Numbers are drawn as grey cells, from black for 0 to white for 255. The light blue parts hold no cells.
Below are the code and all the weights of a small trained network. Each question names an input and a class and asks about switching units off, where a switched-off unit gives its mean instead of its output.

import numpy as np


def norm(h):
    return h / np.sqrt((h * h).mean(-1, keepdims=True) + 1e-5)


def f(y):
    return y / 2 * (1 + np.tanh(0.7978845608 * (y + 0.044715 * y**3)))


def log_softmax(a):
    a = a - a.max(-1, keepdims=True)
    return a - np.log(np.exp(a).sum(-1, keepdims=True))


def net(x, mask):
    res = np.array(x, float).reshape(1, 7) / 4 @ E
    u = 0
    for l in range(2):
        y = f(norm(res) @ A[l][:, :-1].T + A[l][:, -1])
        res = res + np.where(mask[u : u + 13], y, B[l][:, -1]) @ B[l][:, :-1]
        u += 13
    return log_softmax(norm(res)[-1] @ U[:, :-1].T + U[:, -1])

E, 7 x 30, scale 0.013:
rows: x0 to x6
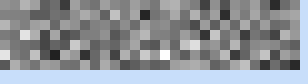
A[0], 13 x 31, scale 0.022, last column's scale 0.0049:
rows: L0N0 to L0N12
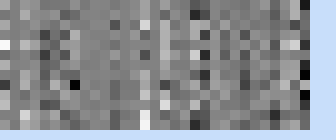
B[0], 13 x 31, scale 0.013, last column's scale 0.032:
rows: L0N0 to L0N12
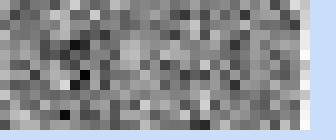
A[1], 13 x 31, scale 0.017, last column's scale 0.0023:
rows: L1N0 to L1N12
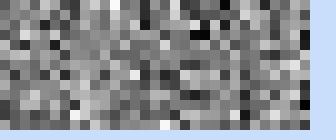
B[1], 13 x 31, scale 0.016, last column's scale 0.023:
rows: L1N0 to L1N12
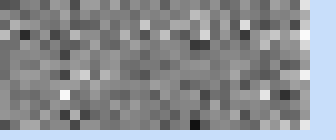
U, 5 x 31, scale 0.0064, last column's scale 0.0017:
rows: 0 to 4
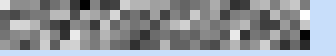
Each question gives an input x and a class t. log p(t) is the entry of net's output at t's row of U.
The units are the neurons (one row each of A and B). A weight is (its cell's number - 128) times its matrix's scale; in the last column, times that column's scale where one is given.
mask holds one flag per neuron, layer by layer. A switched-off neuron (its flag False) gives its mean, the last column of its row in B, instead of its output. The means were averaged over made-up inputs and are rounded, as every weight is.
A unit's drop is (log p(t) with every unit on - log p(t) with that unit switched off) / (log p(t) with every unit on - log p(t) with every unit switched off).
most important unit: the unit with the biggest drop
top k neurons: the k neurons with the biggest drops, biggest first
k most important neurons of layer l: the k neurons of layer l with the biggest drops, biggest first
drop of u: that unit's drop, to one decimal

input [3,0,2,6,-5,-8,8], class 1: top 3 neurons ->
(L0N12 L0N8 L0N5)
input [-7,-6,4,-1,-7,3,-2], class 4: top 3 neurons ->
(L0N12 L0N8 L1N9)
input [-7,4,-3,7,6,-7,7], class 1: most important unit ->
L0N8
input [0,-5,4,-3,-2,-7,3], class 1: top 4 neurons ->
(L0N5 L0N12 L0N3 L1N0)
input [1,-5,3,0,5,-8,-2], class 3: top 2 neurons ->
(L0N5 L0N10)
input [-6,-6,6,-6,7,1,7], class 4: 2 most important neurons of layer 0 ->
(L0N11 L0N5)
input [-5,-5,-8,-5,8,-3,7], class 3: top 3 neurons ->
(L0N5 L0N4 L0N7)
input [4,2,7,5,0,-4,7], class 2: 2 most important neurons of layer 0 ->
(L0N11 L0N12)
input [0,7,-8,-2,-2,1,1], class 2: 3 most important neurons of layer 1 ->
(L1N2 L1N7 L1N3)
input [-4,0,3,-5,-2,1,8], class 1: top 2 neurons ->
(L0N11 L0N5)
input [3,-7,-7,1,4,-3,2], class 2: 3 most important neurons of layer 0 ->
(L0N12 L0N10 L0N7)
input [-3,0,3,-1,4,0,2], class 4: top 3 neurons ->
(L0N5 L0N11 L0N4)
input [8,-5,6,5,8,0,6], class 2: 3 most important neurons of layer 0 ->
(L0N11 L0N8 L0N2)
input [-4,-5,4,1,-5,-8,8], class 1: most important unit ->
L0N12
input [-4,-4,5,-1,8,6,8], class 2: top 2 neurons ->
(L0N2 L0N1)
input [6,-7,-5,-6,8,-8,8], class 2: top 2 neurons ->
(L0N12 L0N8)
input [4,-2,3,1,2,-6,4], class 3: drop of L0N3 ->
0.1
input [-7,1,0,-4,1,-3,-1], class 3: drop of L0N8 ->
0.6
